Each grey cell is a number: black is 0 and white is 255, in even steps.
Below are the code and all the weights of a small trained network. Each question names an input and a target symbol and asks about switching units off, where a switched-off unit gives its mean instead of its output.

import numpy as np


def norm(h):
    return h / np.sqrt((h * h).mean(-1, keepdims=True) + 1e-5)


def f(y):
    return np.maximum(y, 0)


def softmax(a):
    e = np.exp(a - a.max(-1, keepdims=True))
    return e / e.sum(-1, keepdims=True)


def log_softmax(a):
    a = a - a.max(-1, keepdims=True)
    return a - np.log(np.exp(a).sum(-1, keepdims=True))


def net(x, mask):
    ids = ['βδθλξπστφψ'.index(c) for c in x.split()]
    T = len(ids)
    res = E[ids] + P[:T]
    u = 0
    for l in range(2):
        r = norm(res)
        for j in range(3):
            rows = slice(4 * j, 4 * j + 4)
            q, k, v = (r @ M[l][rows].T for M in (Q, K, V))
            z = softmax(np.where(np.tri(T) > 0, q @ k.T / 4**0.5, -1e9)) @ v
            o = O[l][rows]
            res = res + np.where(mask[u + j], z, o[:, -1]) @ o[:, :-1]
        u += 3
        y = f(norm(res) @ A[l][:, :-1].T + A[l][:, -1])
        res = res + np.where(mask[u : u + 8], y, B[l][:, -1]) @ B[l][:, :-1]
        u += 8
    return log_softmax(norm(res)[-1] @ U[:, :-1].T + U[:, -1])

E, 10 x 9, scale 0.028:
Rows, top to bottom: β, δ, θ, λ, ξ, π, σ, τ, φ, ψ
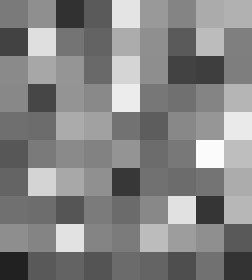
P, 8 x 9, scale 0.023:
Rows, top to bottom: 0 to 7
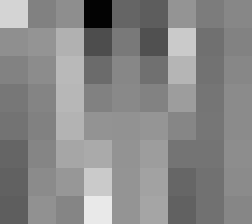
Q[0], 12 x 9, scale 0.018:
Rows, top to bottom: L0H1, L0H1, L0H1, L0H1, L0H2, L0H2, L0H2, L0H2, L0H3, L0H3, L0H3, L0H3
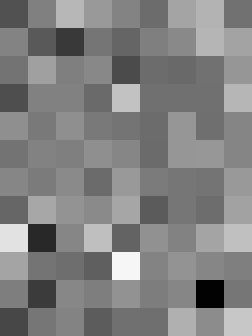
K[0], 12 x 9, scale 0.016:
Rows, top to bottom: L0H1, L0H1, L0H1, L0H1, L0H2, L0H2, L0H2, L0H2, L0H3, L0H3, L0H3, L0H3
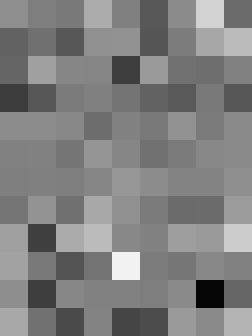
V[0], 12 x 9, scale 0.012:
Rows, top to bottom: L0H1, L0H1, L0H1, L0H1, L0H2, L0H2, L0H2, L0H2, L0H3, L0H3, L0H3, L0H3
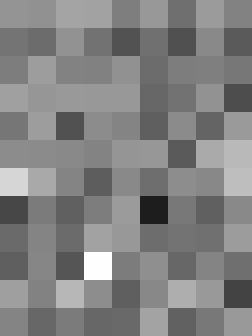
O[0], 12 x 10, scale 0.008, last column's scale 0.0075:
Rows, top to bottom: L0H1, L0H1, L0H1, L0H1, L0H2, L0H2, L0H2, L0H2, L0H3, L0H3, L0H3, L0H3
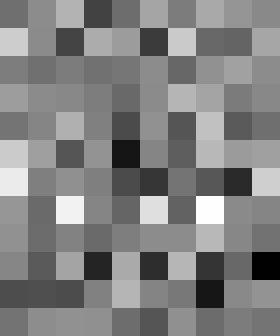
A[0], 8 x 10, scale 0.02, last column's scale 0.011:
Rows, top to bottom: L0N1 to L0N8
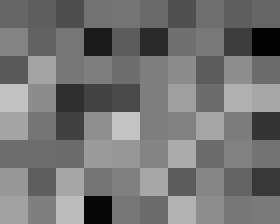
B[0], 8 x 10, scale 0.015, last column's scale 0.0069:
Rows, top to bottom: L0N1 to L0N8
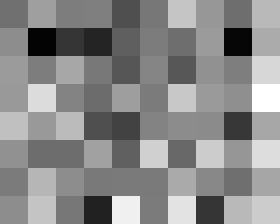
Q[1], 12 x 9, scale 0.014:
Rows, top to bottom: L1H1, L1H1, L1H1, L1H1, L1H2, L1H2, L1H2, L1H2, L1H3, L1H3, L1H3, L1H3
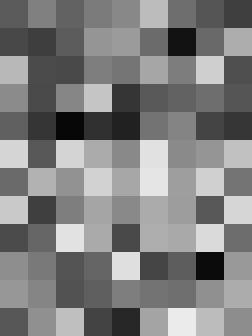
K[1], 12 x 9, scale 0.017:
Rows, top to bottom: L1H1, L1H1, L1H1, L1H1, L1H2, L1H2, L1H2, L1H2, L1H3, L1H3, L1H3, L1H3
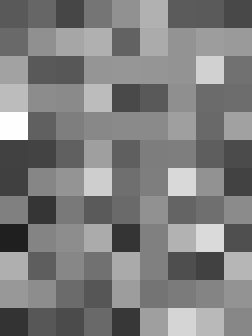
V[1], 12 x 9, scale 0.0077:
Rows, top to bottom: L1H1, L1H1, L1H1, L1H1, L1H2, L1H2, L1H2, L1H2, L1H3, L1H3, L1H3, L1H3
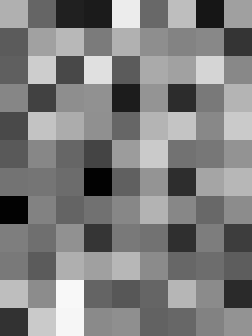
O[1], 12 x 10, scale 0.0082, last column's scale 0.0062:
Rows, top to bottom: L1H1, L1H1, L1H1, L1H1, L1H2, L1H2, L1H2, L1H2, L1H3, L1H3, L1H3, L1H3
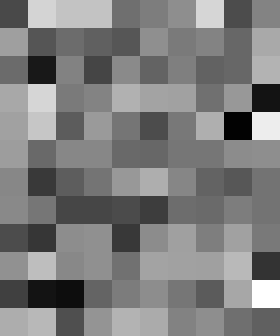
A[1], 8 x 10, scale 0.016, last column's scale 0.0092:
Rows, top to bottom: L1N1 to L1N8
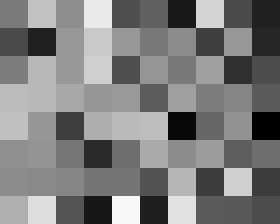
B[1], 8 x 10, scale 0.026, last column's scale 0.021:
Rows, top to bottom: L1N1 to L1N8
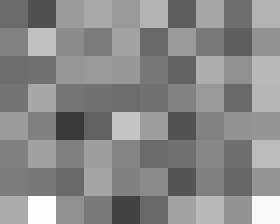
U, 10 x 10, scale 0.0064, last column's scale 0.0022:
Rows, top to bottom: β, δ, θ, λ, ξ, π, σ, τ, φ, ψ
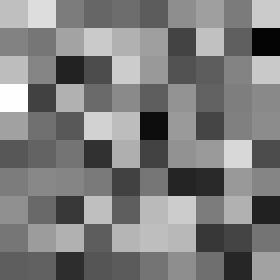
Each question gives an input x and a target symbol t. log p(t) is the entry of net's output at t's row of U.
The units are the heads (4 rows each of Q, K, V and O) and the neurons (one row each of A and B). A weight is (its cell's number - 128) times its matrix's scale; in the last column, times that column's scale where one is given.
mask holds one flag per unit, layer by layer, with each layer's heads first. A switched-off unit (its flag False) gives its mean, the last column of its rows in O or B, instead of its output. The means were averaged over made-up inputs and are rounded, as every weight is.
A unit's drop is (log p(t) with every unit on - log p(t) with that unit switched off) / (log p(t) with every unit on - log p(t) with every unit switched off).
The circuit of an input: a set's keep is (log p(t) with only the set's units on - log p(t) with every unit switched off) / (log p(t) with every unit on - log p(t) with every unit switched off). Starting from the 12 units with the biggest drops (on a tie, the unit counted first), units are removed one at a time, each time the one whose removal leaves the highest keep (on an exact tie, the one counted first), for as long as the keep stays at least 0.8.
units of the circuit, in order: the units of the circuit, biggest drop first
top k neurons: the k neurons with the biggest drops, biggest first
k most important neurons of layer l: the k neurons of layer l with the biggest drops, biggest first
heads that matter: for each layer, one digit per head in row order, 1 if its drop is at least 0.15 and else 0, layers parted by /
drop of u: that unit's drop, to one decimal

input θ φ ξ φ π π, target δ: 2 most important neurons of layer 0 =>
L0N8, L0N4
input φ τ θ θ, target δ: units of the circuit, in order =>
L0N8, L1H1, L1N1
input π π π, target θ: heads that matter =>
101 / 101
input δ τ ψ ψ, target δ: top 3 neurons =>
L0N2, L0N1, L1N8
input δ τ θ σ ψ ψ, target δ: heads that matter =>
011 / 000
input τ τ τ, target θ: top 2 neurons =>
L0N4, L0N8
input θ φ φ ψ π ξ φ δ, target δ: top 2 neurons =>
L0N5, L0N8
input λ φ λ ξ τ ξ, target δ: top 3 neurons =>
L0N8, L1N1, L0N2
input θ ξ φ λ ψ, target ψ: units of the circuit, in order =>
L1N8, L0N2
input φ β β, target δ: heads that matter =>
111 / 000
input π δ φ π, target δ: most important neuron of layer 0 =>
L0N2
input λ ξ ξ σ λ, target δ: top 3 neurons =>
L0N8, L0N7, L0N2
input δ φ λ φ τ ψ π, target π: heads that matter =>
011 / 000
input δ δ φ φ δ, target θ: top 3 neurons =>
L1N5, L0N4, L0N1
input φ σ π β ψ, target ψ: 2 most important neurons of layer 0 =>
L0N2, L0N1
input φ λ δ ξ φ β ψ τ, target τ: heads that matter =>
001 / 000
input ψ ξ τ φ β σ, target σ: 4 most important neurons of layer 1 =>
L1N8, L1N7, L1N1, L1N3
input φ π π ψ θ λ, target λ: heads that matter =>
100 / 000
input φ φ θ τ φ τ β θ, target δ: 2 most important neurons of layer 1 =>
L1N1, L1N3
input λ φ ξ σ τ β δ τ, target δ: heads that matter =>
001 / 000
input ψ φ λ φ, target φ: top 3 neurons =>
L1N8, L1N2, L0N1
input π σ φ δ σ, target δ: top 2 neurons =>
L0N8, L1N1
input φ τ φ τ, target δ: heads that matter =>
010 / 000
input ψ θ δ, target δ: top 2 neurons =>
L0N2, L0N8
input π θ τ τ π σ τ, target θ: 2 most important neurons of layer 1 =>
L1N5, L1N8
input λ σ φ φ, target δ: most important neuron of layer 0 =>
L0N8
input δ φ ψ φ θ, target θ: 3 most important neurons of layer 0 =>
L0N4, L0N8, L0N2
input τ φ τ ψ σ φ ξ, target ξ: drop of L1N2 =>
0.3
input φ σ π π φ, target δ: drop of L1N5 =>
0.0
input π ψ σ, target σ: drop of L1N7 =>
0.3
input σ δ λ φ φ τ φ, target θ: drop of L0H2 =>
1.0
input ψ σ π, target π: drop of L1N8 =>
0.6
